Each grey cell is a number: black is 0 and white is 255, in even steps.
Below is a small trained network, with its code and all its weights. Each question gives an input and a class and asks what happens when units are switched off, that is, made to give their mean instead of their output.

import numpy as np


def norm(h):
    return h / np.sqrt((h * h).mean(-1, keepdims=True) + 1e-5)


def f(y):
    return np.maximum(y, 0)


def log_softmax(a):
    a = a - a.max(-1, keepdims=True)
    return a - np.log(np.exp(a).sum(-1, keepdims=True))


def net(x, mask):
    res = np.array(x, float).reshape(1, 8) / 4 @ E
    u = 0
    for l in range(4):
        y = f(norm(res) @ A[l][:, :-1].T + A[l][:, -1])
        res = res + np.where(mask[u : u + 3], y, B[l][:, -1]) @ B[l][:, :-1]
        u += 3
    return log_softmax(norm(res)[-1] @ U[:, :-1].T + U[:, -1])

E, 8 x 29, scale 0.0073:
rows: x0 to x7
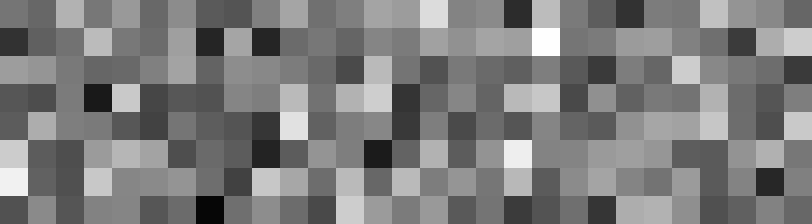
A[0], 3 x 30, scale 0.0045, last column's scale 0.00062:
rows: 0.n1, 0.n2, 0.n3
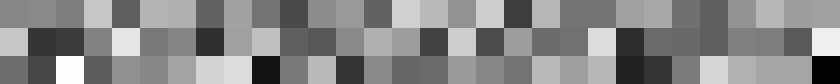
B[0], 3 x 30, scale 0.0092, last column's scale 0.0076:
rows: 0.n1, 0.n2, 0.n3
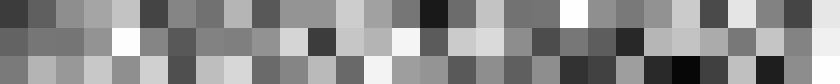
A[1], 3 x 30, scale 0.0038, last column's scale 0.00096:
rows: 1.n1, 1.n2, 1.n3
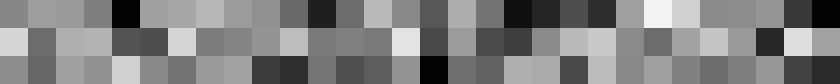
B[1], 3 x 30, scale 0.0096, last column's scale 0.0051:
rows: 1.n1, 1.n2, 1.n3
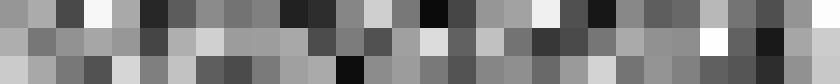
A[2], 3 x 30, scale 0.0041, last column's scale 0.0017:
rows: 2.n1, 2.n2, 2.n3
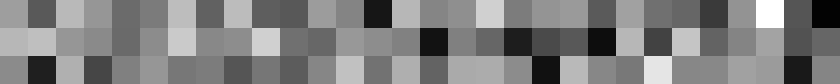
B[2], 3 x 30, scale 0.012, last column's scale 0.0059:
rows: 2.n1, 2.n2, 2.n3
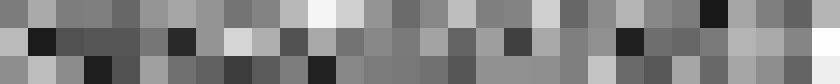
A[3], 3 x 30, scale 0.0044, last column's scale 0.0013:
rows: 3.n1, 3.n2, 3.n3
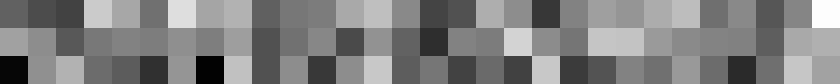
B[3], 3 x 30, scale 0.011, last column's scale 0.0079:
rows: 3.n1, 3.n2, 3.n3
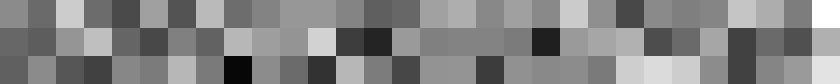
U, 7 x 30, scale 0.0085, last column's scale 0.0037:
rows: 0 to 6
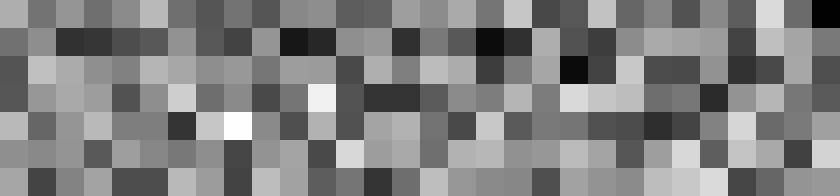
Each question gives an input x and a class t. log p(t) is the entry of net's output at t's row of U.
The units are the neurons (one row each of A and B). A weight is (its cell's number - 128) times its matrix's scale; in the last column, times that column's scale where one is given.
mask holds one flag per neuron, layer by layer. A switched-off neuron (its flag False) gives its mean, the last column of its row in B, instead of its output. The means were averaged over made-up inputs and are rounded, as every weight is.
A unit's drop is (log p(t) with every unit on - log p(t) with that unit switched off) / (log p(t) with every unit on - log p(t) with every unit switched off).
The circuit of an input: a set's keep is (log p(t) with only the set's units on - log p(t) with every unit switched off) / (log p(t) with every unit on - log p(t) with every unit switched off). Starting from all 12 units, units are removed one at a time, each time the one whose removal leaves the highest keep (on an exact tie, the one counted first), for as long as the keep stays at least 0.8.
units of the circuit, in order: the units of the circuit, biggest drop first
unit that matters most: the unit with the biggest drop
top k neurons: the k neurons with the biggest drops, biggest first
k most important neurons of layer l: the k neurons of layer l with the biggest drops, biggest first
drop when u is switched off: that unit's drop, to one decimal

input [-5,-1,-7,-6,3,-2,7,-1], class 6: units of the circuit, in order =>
1.n2
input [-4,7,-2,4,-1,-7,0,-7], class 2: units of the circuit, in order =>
2.n2, 0.n1
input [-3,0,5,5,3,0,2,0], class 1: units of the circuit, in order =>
0.n1, 3.n3
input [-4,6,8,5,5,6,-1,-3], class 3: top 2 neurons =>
3.n2, 1.n3
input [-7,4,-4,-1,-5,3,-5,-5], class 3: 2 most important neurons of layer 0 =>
0.n2, 0.n1
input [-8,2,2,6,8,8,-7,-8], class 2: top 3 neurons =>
0.n3, 0.n1, 2.n2
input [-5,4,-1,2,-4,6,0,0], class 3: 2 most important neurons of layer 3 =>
3.n2, 3.n3
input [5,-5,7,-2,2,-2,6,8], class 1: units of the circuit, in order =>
1.n1, 3.n3
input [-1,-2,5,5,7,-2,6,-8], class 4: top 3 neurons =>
3.n3, 0.n3, 1.n3
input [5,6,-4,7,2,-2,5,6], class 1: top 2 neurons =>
3.n3, 0.n1
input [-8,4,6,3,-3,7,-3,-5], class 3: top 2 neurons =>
2.n2, 3.n2
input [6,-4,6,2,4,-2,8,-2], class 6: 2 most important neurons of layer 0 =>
0.n3, 0.n1
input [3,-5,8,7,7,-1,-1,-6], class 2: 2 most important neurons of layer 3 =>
3.n3, 3.n1
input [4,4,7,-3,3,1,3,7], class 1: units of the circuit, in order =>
3.n3
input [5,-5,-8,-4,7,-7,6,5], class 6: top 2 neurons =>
1.n2, 0.n3
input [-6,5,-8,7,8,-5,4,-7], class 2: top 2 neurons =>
0.n3, 0.n1
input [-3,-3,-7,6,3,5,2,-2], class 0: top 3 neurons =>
0.n1, 3.n2, 3.n3
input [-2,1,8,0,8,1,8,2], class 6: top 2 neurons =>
1.n2, 0.n3
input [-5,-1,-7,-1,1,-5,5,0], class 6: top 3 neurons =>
1.n2, 0.n3, 0.n1
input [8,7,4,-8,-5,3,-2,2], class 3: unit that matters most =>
0.n2
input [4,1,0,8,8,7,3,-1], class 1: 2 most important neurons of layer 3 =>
3.n3, 3.n1
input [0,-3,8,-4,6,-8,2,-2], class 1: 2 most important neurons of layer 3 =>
3.n3, 3.n2
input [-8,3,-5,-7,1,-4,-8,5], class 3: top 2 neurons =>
0.n1, 0.n2
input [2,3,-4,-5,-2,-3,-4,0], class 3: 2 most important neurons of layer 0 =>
0.n1, 0.n2
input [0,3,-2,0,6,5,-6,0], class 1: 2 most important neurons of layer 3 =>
3.n3, 3.n1
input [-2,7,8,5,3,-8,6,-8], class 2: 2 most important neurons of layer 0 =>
0.n3, 0.n1
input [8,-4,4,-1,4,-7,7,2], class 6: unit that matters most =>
1.n2
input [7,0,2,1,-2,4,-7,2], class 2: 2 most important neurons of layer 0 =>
0.n3, 0.n2
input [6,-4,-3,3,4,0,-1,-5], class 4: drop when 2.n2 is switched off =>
-0.2
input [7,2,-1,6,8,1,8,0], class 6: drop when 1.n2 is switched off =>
0.2
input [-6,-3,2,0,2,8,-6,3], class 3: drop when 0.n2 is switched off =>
0.1
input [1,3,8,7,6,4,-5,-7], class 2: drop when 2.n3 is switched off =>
0.0
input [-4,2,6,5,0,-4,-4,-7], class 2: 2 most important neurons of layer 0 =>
0.n1, 0.n2
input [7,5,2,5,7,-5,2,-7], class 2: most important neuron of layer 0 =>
0.n3
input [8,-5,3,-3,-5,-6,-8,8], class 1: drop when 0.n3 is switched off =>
0.1
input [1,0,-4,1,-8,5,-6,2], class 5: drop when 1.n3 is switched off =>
-0.1
